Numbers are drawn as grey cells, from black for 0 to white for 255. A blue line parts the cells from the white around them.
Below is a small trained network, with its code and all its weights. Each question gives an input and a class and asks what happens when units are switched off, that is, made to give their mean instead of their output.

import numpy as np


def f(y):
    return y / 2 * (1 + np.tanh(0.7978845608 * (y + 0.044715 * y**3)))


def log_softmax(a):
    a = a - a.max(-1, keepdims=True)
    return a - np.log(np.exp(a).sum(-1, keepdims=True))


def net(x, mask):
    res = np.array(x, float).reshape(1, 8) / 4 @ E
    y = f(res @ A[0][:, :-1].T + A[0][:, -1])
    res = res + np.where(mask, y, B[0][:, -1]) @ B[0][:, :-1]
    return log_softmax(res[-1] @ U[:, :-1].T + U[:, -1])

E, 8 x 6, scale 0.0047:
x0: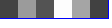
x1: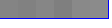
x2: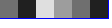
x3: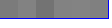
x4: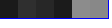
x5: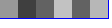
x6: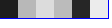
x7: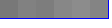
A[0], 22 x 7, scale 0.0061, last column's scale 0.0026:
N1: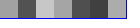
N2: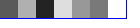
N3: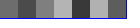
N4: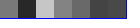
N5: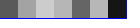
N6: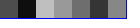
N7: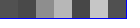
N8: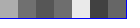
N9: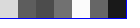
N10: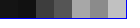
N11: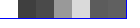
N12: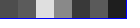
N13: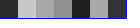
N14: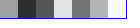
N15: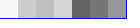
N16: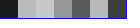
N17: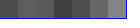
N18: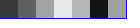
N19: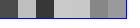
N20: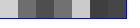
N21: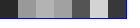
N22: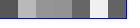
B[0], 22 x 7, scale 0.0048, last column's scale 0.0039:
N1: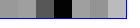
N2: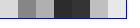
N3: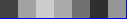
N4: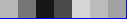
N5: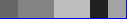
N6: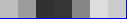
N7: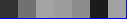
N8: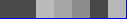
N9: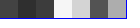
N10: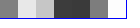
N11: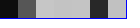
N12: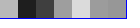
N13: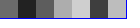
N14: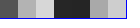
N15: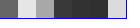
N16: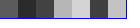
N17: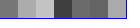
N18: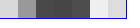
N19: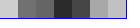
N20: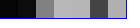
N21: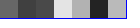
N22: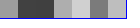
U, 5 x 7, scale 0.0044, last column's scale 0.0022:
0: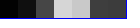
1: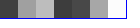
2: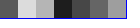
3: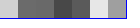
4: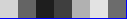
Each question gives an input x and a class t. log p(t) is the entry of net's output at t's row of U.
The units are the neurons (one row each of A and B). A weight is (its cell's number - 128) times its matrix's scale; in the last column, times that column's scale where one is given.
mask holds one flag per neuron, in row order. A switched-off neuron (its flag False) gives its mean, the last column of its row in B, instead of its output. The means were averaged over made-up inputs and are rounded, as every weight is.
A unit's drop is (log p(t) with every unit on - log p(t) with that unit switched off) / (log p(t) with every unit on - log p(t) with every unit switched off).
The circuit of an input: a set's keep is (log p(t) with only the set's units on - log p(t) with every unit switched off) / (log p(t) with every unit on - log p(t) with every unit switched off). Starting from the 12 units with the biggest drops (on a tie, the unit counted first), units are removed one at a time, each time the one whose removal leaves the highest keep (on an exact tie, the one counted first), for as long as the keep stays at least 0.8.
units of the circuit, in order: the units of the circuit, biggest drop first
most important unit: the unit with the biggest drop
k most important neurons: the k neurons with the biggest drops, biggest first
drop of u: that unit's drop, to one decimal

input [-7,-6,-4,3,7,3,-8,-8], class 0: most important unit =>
N9
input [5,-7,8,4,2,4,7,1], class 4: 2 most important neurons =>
(N18; N6)
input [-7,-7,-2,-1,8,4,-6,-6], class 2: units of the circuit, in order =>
(N10; N17)
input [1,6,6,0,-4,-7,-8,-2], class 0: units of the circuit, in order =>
(N20; N9)
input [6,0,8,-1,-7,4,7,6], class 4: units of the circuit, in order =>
(N18; N12)
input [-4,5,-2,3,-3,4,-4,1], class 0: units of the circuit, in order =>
(N11; N18)
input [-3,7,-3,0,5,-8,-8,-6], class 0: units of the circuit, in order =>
(N9; N20)
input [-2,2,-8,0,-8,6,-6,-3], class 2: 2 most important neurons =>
(N15; N14)
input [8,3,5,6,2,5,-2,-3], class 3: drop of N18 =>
0.2
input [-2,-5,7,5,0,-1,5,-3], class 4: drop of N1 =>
0.1
